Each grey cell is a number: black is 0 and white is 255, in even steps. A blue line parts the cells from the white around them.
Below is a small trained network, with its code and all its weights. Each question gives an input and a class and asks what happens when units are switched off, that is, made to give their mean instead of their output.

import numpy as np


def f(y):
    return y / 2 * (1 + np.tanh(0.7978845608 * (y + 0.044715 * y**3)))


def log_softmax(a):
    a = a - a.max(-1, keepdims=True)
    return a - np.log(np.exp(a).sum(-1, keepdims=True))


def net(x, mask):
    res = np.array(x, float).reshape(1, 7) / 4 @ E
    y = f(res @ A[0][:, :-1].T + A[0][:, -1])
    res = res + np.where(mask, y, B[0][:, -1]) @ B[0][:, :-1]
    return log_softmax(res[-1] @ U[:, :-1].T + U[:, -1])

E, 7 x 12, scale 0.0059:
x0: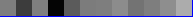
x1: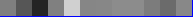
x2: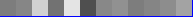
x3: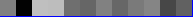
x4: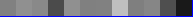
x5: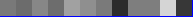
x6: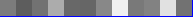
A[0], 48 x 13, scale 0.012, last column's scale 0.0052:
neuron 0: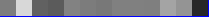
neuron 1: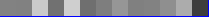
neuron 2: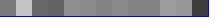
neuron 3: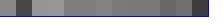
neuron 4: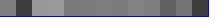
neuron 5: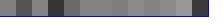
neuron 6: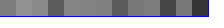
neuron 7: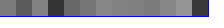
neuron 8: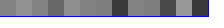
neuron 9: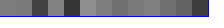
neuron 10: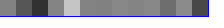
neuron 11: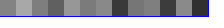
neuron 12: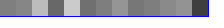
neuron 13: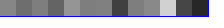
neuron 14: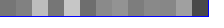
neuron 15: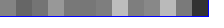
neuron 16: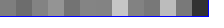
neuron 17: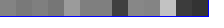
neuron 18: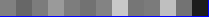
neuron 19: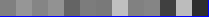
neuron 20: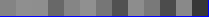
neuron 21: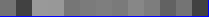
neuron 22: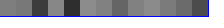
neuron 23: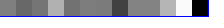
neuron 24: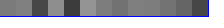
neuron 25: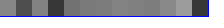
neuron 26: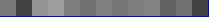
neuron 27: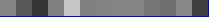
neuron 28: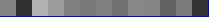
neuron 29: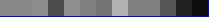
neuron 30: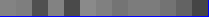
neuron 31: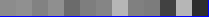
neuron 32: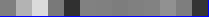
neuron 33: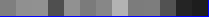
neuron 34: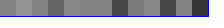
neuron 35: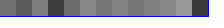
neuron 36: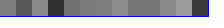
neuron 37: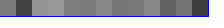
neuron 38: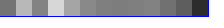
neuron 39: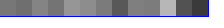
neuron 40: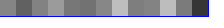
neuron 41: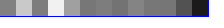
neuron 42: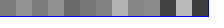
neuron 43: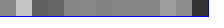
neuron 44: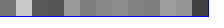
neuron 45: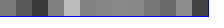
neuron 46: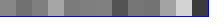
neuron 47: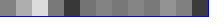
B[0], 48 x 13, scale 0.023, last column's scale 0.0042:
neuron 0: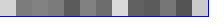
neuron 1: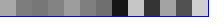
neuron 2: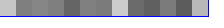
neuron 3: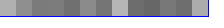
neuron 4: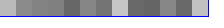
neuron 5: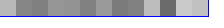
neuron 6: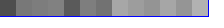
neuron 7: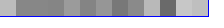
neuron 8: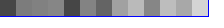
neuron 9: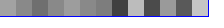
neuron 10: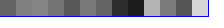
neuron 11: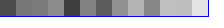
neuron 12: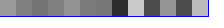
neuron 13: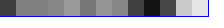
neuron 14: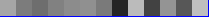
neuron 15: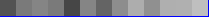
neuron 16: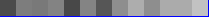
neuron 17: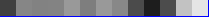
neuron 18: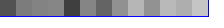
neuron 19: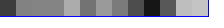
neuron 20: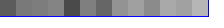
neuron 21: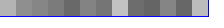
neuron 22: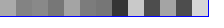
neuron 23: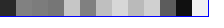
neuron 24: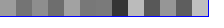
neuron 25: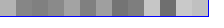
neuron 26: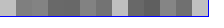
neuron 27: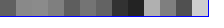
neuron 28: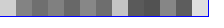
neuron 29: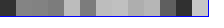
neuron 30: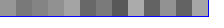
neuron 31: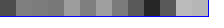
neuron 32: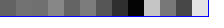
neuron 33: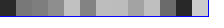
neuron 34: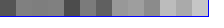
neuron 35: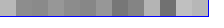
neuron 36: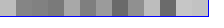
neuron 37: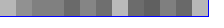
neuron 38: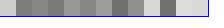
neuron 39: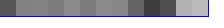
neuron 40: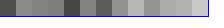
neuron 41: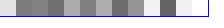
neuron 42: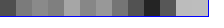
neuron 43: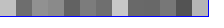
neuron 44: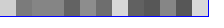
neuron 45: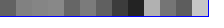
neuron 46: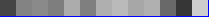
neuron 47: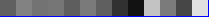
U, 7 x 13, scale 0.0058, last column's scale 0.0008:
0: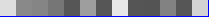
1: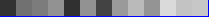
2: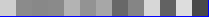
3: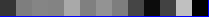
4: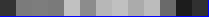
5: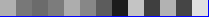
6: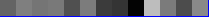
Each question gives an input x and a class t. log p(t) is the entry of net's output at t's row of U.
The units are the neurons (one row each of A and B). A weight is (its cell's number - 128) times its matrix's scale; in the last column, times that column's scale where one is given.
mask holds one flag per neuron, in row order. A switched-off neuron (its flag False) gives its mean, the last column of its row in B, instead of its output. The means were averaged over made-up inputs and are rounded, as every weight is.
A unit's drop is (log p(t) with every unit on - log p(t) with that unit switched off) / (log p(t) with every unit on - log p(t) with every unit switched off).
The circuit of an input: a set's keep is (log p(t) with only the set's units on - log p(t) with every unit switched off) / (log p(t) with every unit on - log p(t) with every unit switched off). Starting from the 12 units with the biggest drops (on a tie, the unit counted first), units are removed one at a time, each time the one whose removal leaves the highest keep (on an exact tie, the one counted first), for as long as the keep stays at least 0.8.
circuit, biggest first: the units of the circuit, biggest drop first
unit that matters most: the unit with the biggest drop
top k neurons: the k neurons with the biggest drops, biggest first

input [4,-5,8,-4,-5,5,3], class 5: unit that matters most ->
neuron 1
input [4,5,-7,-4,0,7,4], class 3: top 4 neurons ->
[neuron 13; neuron 17; neuron 39; neuron 1]
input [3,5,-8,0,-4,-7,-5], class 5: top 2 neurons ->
[neuron 22; neuron 9]
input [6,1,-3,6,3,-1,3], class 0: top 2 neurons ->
[neuron 41; neuron 28]
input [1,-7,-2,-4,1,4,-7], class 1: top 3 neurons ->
[neuron 11; neuron 8; neuron 34]
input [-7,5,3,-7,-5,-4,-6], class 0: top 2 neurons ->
[neuron 44; neuron 0]
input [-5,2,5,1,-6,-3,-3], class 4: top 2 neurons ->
[neuron 23; neuron 46]
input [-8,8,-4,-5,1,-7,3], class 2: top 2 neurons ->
[neuron 41; neuron 38]
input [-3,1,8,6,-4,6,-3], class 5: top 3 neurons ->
[neuron 1; neuron 14; neuron 12]
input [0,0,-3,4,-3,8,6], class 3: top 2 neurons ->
[neuron 13; neuron 17]
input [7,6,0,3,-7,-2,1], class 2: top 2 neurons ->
[neuron 25; neuron 5]
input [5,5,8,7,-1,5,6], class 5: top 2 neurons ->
[neuron 1; neuron 14]
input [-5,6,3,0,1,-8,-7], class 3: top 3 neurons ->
[neuron 19; neuron 42; neuron 31]
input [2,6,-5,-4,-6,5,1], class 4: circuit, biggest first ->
[neuron 23]
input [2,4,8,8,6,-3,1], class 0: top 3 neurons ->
[neuron 28; neuron 4; neuron 26]
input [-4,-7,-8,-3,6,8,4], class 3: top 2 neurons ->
[neuron 17; neuron 13]
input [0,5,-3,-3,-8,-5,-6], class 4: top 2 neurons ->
[neuron 23; neuron 46]
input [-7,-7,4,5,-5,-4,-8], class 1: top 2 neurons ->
[neuron 8; neuron 11]
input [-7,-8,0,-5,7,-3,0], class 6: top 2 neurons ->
[neuron 32; neuron 47]
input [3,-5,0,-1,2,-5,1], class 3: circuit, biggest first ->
[neuron 19]
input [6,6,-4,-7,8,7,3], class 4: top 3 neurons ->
[neuron 29; neuron 33; neuron 28]
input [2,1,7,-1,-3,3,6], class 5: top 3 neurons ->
[neuron 1; neuron 14; neuron 12]
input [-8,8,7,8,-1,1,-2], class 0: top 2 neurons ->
[neuron 28; neuron 26]
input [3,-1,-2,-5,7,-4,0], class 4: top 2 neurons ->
[neuron 33; neuron 29]
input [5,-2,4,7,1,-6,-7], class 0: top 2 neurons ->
[neuron 28; neuron 4]
